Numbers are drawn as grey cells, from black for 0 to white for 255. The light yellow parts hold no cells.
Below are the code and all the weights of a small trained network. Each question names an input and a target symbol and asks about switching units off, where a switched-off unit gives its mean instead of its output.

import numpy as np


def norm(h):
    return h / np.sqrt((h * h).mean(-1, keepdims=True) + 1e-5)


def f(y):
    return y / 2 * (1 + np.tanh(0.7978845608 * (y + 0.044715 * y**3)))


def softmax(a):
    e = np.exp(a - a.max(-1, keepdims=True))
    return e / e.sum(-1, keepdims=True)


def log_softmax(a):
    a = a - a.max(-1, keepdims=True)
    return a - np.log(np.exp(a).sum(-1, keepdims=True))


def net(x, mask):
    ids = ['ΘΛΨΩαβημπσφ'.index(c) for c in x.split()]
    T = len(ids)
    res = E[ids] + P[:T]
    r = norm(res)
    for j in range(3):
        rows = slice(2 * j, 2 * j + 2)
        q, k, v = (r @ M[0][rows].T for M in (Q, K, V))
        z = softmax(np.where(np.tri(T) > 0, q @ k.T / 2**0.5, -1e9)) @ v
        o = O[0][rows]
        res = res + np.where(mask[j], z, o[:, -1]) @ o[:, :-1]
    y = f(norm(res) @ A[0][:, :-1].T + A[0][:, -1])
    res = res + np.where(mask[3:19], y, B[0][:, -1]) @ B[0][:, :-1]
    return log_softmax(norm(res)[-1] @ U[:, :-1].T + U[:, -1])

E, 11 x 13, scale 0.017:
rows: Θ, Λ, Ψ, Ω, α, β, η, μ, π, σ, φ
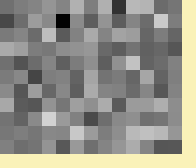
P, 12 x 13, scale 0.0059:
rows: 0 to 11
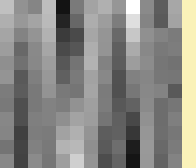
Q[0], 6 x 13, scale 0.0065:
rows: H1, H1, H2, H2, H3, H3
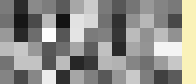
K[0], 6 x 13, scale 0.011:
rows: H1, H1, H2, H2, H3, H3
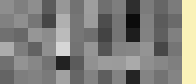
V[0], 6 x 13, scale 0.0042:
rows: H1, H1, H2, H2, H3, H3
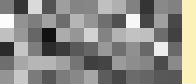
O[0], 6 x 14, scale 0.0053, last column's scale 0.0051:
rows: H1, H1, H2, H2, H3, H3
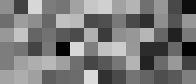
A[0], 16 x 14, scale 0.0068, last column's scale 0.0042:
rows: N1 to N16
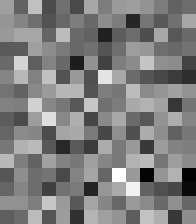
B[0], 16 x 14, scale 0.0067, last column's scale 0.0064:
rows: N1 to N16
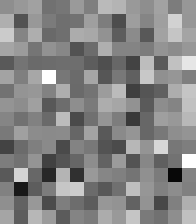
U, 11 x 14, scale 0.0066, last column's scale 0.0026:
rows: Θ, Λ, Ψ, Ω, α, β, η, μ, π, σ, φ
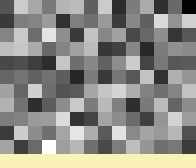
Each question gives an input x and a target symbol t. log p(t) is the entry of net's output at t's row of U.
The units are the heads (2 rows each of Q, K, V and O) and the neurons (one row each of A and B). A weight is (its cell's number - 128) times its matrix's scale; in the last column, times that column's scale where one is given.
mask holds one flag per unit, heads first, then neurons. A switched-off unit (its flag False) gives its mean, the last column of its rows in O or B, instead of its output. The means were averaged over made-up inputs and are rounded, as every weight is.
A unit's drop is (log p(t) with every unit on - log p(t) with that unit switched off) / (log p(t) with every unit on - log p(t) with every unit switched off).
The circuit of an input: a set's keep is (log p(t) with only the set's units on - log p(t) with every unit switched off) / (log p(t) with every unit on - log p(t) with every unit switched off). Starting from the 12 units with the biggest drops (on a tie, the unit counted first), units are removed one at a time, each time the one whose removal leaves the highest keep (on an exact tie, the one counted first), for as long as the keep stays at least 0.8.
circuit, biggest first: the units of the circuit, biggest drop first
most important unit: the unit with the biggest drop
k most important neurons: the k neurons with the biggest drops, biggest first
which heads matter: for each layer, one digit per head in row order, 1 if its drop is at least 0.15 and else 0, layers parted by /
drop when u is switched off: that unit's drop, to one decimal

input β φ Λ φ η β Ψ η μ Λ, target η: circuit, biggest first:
(H1; N16)
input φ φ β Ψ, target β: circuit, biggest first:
(H1; N5)
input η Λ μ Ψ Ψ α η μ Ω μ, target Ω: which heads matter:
101
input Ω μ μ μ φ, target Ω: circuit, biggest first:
(H1; N3)
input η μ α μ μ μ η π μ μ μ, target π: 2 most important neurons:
(N7; N9)
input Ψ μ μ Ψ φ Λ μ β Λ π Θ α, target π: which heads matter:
001
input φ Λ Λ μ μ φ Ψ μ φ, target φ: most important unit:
N6
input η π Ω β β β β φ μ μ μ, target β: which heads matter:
110
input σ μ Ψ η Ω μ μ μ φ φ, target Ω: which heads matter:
000
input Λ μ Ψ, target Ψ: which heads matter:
000
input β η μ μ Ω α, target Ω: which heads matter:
100
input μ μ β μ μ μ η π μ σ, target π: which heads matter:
011
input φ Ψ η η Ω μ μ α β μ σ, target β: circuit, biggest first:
(H1; N5; H2)
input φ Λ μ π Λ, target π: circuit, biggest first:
(H2; H3)
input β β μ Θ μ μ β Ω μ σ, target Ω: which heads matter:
101
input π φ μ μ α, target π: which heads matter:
000
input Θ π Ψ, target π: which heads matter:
010
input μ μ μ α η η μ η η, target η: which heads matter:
000
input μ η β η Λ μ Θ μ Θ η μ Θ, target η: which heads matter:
100
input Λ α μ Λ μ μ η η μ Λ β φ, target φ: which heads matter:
010
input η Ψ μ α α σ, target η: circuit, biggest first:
(H1; N16; N8)
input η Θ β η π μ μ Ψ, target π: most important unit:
H3
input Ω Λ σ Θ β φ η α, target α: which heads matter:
010
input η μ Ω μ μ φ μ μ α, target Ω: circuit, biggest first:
(H1; N3)
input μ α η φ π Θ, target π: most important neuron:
(N7)
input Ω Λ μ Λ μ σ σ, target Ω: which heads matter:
110
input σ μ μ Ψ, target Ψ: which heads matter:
100
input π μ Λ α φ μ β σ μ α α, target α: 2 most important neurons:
(N13; N5)
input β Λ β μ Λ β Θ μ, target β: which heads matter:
100
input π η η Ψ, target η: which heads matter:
100
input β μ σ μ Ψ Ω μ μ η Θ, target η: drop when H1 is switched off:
0.8
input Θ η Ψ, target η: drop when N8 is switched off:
0.1
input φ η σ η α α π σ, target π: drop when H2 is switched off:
0.2
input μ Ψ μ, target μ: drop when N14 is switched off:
0.0
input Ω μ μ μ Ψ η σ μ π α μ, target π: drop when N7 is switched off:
0.1
